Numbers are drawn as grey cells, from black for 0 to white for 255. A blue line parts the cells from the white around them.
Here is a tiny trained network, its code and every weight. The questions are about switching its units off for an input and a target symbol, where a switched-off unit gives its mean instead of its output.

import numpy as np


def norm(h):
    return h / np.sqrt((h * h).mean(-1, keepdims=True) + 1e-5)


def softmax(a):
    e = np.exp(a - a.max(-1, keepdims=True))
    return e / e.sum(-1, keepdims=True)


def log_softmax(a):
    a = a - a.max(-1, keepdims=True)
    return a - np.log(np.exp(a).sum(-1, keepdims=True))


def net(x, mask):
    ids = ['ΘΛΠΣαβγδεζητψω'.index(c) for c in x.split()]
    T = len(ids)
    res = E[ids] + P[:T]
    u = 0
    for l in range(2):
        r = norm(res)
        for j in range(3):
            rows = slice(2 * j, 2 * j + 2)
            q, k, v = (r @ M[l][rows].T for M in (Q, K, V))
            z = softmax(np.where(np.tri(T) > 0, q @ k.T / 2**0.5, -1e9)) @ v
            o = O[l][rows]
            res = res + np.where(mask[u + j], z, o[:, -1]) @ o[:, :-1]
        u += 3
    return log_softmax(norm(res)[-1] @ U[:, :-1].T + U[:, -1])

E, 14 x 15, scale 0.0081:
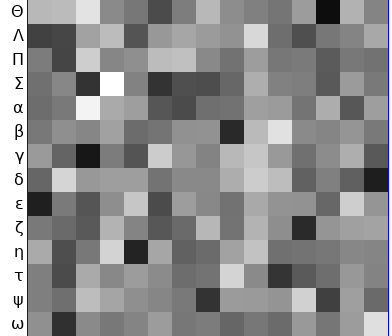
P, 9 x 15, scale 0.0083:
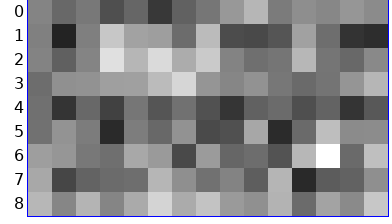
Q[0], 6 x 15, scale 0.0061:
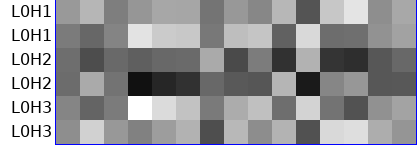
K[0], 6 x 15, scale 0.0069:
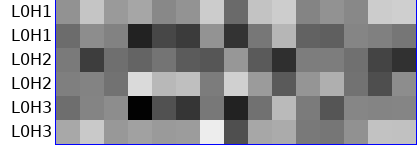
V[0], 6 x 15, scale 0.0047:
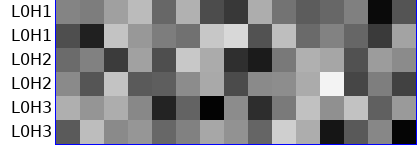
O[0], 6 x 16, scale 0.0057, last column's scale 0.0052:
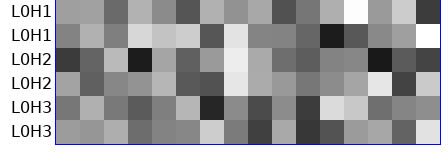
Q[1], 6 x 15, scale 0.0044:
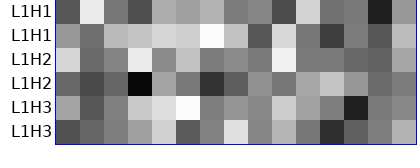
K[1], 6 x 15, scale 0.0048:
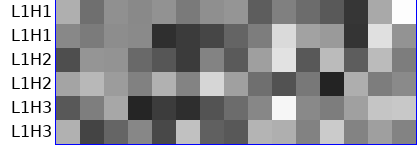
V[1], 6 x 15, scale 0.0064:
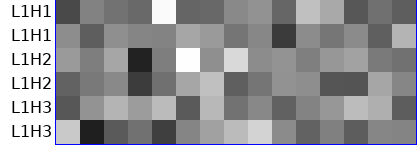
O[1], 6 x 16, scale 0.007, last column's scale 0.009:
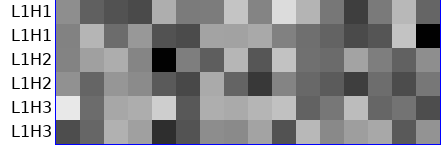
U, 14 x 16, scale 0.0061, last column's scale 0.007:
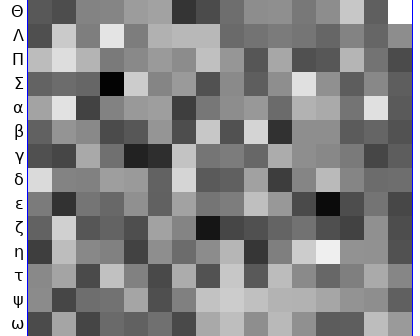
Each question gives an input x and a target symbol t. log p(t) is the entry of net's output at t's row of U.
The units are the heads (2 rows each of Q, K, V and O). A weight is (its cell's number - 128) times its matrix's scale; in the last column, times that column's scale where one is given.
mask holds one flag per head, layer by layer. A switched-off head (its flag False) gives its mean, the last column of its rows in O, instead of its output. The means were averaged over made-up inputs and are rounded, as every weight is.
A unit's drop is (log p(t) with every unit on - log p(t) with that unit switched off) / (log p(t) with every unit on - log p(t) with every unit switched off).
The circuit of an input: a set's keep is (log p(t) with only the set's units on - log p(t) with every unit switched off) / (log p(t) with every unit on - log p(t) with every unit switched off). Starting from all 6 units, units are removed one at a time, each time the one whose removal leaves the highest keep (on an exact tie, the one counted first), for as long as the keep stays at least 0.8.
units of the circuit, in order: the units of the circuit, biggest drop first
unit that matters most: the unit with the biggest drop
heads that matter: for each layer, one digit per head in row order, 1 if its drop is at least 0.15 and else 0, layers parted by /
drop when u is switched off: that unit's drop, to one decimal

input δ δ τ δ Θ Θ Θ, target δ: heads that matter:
001 / 001
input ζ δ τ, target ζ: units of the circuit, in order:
L0H2; L1H3
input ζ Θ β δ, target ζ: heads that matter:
010 / 000
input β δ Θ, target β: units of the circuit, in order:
L0H3; L1H2; L0H2
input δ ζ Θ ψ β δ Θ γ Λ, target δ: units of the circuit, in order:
L0H3; L1H3; L0H1
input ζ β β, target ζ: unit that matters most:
L0H2
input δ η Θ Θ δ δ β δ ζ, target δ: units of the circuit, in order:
L0H3; L1H3; L0H1
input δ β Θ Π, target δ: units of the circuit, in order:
L1H3; L0H1
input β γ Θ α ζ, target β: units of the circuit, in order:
L1H2; L0H2
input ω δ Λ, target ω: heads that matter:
001 / 100
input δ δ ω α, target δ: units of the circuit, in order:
L1H3; L0H1
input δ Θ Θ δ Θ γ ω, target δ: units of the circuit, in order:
L0H3; L1H3; L0H1
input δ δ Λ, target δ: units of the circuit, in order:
L1H3; L0H1
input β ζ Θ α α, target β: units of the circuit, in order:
L1H2; L0H3; L1H3
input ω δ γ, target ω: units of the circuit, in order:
L0H3; L1H1
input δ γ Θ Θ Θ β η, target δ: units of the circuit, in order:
L1H3; L0H3; L1H2
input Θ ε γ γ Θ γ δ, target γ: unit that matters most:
L0H3
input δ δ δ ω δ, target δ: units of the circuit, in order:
L1H3; L0H1
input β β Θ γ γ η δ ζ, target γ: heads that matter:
010 / 000
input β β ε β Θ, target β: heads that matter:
011 / 010
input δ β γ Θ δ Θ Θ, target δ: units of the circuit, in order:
L1H3; L0H3; L1H2
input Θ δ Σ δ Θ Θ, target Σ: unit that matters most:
L0H2
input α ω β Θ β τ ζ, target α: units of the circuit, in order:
L1H3; L1H2; L1H1; L0H3
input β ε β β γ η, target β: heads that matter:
010 / 010
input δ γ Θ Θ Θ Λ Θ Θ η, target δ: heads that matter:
101 / 001
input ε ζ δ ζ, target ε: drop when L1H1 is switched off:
0.1
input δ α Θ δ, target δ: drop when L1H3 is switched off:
0.3
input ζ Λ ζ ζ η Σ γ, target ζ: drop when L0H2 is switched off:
0.8
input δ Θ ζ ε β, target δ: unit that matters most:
L1H3
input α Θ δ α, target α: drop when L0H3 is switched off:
0.3
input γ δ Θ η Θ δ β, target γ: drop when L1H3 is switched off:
0.3
